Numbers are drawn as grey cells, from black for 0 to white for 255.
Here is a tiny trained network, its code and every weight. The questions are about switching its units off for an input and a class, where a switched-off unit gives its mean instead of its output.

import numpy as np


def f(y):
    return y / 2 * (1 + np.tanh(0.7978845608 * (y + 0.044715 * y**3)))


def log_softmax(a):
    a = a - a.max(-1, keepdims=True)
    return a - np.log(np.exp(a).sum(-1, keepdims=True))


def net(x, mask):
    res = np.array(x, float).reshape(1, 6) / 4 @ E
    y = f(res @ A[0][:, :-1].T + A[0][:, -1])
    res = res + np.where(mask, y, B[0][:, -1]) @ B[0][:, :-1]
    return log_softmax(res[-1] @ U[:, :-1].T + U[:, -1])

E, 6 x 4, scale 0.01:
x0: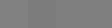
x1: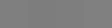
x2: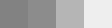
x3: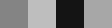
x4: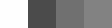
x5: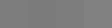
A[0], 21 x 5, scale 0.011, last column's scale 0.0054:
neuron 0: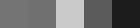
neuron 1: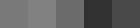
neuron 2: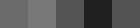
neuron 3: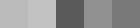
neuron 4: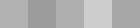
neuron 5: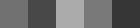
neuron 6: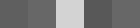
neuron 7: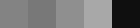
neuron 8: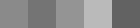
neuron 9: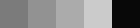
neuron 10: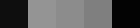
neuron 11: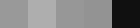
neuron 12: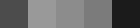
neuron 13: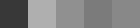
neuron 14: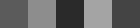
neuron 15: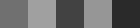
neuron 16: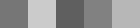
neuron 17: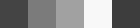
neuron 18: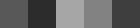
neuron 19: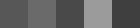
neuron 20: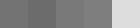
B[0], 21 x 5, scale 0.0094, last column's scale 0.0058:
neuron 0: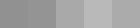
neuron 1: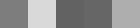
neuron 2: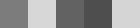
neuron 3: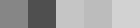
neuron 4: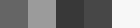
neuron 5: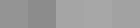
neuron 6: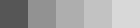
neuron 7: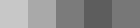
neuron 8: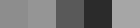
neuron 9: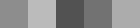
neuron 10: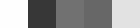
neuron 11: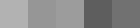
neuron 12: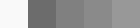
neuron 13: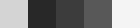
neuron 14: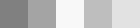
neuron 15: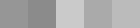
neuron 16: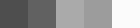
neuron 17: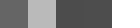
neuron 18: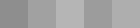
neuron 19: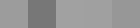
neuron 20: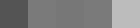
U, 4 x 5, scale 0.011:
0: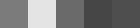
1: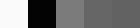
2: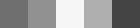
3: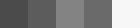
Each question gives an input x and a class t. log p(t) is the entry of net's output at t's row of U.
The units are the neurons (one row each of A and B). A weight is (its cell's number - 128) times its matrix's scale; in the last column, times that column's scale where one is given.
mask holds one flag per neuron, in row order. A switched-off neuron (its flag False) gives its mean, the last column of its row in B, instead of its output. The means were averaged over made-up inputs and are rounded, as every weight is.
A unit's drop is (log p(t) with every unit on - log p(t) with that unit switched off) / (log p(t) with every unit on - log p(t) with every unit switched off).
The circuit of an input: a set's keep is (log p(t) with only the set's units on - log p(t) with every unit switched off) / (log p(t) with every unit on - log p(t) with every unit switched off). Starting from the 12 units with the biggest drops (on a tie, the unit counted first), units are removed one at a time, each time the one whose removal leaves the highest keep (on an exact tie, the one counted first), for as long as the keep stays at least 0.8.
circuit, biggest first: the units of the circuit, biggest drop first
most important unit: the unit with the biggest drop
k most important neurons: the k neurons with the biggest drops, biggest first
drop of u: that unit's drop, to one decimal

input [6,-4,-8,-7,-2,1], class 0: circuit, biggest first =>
(neuron 2)
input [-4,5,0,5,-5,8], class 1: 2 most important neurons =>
(neuron 13; neuron 10)
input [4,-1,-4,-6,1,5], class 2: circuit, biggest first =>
(neuron 6; neuron 13)
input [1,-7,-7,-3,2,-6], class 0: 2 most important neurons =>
(neuron 2; neuron 1)
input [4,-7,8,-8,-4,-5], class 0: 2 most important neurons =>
(neuron 17; neuron 4)
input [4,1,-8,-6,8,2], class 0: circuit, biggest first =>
(neuron 2; neuron 1)
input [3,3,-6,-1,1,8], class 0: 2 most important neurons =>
(neuron 2; neuron 1)
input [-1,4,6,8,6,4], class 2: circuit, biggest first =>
(neuron 3; neuron 13)
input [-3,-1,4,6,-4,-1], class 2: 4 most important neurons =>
(neuron 14; neuron 15; neuron 16; neuron 3)
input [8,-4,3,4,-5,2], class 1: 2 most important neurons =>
(neuron 13; neuron 10)
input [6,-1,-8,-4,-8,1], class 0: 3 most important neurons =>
(neuron 2; neuron 1; neuron 6)
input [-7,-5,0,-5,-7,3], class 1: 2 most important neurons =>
(neuron 10; neuron 13)
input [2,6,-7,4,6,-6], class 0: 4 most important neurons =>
(neuron 2; neuron 1; neuron 13; neuron 10)
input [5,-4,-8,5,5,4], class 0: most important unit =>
neuron 2
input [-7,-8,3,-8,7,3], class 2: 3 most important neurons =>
(neuron 13; neuron 6; neuron 10)
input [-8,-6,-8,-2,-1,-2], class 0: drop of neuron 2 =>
0.2
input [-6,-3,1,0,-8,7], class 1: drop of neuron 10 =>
0.1
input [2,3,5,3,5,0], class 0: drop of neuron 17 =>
-0.1
